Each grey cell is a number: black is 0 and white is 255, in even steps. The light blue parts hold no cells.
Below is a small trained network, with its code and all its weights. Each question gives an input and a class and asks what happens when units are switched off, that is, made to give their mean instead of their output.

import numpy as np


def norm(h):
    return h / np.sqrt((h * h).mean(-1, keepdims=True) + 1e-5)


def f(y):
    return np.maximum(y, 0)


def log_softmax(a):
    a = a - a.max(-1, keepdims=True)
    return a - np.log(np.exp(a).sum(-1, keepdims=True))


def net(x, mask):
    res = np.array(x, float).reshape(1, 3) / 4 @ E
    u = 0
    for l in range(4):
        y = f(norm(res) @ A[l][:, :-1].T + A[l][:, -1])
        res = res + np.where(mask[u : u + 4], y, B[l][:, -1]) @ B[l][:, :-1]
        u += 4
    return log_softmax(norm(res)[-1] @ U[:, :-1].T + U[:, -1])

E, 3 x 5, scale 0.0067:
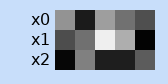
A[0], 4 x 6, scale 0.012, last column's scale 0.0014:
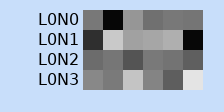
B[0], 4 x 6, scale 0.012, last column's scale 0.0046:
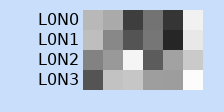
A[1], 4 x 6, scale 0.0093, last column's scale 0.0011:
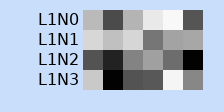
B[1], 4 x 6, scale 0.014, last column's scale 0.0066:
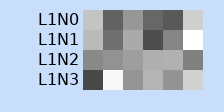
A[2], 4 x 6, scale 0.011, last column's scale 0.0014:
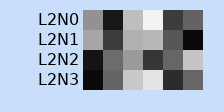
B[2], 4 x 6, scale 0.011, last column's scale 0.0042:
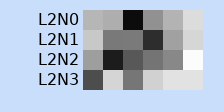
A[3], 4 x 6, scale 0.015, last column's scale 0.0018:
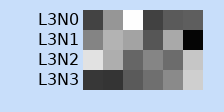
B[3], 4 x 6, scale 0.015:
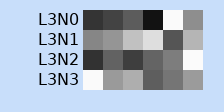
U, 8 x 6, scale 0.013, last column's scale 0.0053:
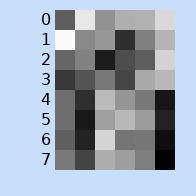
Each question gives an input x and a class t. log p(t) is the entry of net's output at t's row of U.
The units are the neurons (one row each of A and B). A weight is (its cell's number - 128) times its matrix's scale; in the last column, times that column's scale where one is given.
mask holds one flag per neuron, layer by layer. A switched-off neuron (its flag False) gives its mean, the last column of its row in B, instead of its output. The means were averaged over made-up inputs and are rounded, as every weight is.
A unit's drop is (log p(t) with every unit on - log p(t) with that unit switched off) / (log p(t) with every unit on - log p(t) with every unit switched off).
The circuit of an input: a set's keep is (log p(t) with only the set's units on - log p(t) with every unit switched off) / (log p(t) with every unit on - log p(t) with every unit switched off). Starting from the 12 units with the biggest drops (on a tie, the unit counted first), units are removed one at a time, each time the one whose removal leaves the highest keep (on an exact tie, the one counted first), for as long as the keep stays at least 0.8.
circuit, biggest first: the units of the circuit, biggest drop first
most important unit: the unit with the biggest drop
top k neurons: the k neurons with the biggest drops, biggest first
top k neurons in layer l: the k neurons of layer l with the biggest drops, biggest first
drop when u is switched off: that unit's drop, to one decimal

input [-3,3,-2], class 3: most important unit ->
L1N1
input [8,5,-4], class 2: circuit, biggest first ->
L3N2, L2N0
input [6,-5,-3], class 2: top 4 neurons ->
L0N0, L3N2, L2N3, L0N2
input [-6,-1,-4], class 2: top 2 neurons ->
L0N1, L3N2
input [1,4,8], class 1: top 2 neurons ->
L3N3, L2N2
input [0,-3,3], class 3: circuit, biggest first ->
L0N2, L3N0, L2N0
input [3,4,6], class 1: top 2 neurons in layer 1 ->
L1N3, L1N1
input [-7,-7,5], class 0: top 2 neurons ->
L0N0, L3N2
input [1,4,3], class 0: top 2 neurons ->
L2N3, L1N1
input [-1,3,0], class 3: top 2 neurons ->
L3N0, L1N1
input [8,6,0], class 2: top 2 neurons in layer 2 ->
L2N0, L2N1
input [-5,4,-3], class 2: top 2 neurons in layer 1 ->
L1N3, L1N1
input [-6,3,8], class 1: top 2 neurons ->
L2N2, L3N3
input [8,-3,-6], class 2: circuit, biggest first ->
L3N2
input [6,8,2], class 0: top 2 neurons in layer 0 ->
L0N3, L0N1
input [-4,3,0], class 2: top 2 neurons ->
L0N1, L1N3
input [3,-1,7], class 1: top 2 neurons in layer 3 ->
L3N3, L3N2
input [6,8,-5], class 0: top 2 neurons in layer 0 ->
L0N3, L0N1
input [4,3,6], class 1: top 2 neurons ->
L2N2, L3N3
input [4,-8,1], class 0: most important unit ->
L1N3
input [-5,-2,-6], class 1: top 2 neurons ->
L1N1, L0N0
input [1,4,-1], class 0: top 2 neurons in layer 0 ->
L0N3, L0N2
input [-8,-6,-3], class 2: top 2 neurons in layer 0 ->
L0N1, L0N2
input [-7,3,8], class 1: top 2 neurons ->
L2N2, L3N3
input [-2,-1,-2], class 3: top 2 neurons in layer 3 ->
L3N2, L3N3
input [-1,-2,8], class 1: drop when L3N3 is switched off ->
0.4
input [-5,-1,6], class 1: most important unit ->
L0N0
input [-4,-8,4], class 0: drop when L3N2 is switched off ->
0.1
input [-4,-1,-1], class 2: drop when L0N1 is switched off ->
0.2
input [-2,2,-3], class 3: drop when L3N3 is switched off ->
0.2
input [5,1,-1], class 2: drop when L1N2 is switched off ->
0.0
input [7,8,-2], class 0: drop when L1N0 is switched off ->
0.1
